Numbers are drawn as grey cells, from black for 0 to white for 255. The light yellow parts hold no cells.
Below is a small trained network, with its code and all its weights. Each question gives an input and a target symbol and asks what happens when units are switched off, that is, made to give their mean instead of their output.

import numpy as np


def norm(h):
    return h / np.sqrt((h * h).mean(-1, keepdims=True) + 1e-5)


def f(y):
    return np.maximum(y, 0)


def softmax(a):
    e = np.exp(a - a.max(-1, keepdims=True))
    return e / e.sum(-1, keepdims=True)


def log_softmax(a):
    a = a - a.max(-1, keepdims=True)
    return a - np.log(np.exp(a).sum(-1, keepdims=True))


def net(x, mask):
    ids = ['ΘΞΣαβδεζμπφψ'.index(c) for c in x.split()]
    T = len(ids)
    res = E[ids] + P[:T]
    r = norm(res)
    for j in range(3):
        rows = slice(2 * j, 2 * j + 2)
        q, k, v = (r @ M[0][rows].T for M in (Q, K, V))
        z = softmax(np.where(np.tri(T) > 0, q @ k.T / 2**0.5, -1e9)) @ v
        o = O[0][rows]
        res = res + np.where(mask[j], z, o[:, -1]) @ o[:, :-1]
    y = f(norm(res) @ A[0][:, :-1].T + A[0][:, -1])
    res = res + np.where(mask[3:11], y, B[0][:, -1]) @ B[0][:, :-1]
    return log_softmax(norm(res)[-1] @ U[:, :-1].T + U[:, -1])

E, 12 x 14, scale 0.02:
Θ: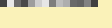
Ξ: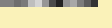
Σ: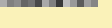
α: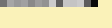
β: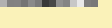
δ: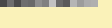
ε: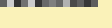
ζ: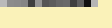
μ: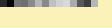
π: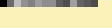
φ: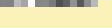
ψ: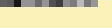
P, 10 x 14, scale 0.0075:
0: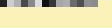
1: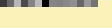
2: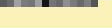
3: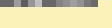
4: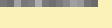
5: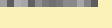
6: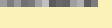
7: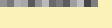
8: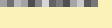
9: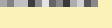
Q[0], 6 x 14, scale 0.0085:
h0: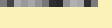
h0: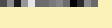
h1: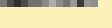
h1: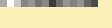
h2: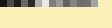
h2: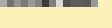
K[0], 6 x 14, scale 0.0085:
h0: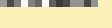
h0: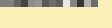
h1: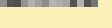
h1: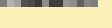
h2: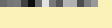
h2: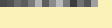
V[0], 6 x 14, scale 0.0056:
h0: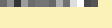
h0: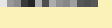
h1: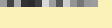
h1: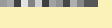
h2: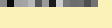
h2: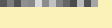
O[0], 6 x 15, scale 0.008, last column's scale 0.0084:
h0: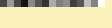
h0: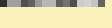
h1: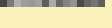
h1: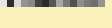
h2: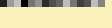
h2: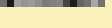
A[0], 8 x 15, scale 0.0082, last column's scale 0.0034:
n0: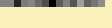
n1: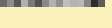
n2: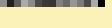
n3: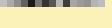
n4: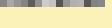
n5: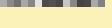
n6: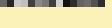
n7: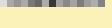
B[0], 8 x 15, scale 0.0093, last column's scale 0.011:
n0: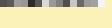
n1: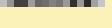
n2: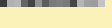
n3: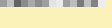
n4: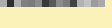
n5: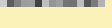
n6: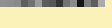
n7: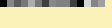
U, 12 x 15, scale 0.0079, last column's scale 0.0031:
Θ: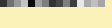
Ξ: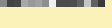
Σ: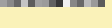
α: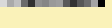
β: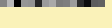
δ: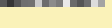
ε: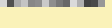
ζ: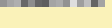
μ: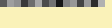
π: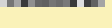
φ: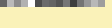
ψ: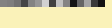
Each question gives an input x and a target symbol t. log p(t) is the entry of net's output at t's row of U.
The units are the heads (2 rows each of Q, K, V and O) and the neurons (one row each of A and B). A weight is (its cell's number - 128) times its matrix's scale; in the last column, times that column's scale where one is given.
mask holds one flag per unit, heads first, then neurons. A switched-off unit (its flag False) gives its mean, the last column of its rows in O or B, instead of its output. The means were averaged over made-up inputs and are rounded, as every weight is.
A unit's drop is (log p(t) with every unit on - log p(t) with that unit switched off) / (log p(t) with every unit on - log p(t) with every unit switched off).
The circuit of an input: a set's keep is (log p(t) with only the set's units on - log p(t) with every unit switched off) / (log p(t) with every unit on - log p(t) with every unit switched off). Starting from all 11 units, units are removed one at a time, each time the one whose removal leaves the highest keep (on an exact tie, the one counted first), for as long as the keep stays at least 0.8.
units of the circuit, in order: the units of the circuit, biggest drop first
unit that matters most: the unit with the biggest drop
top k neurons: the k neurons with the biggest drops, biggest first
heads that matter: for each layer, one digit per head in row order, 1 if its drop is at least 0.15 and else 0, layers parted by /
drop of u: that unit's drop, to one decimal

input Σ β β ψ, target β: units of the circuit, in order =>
h0
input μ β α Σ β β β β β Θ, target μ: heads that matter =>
010
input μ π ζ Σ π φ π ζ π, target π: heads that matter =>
001
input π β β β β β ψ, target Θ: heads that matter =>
000
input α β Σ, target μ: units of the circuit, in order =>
n3, h1
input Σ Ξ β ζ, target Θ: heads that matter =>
110
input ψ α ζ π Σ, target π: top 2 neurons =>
n4, n1
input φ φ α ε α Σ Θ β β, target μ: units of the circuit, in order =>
h1, n3
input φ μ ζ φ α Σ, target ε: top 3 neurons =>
n5, n2, n7
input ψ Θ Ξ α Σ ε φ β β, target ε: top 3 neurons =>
n5, n2, n7
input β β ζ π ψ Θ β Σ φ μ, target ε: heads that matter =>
110
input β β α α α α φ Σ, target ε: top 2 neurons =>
n5, n4
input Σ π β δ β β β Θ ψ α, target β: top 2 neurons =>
n1, n2
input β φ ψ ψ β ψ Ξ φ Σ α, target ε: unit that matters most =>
h0
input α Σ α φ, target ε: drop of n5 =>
0.2
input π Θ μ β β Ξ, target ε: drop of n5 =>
0.1
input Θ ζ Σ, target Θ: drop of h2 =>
-0.1
